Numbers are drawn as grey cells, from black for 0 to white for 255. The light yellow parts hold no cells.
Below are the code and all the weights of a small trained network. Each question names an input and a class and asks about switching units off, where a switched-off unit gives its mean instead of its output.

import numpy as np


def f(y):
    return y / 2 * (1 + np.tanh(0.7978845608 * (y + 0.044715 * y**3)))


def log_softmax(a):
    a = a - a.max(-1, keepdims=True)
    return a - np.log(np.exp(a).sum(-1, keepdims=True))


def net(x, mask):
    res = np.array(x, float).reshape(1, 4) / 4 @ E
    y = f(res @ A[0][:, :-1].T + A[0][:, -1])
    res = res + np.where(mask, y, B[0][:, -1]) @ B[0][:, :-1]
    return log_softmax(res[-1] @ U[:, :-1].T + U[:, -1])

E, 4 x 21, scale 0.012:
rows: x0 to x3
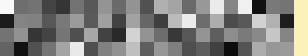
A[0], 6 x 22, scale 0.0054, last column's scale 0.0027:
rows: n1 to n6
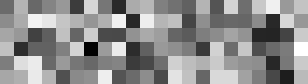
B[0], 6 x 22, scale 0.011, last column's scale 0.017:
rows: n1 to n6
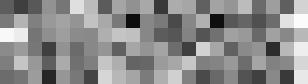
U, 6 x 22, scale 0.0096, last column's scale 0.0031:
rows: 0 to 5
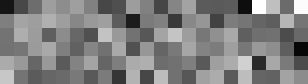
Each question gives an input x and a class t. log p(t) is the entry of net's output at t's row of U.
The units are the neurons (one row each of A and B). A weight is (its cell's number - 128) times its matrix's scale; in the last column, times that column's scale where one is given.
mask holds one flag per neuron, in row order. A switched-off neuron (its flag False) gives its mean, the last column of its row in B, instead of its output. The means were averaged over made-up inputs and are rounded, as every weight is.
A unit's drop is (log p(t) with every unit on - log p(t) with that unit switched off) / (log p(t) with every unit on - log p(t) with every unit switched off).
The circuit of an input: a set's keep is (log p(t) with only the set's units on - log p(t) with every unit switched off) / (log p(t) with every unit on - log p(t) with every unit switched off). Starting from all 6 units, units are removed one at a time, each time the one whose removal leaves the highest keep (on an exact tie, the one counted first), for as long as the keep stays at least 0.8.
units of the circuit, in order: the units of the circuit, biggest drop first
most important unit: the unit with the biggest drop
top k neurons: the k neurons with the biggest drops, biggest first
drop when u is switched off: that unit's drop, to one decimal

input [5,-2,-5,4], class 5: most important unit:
n4
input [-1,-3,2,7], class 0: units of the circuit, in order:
n2; n3
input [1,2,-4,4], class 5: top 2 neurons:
n2; n4
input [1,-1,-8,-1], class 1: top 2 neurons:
n2; n4
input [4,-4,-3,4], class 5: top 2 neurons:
n4; n5
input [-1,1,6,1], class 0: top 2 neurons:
n4; n3
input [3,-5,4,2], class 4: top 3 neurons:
n3; n4; n2
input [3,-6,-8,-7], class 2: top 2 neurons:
n6; n5
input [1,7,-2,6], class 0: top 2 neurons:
n6; n3
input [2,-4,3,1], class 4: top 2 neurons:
n2; n4
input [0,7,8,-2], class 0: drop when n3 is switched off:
0.1
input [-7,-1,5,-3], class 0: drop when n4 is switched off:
0.1
